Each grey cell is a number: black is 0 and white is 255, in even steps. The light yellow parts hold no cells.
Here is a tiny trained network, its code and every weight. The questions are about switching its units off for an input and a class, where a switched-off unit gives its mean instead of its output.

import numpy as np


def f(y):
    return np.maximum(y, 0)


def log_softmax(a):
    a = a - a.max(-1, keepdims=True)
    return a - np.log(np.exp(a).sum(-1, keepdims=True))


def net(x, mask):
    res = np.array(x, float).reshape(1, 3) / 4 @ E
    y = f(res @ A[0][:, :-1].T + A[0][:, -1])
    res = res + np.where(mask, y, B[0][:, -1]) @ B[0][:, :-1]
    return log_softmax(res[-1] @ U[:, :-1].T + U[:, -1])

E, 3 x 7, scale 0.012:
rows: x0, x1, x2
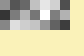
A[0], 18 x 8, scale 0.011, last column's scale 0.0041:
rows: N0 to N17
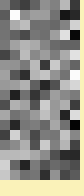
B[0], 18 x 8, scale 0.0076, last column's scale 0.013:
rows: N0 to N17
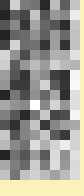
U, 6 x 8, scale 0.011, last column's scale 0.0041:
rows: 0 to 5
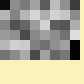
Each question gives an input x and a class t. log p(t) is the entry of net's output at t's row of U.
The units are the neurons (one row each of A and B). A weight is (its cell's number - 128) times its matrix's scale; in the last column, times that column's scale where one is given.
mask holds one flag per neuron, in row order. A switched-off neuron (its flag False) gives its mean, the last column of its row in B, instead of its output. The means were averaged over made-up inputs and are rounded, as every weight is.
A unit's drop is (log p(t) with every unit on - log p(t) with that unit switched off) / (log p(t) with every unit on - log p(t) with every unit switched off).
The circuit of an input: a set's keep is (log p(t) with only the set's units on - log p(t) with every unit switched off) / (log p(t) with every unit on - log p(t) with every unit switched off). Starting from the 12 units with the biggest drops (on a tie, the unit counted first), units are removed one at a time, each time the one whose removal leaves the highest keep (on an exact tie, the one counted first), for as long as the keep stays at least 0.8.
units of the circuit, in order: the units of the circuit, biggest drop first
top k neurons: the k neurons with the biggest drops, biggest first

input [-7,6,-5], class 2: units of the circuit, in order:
(N13)
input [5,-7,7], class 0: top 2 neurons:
(N15 N1)
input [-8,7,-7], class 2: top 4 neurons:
(N13 N8 N15 N1)
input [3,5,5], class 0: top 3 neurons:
(N1 N4 N17)
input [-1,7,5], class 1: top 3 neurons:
(N14 N10 N5)
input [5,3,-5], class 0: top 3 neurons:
(N0 N8 N13)
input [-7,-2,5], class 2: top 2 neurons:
(N8 N13)
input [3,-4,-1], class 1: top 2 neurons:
(N8 N16)
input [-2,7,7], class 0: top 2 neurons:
(N1 N4)
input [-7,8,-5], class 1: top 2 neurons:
(N14 N10)
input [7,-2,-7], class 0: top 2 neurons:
(N0 N8)
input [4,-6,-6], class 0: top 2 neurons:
(N9 N0)
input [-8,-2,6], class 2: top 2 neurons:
(N8 N13)
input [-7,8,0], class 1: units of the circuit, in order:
(N14)
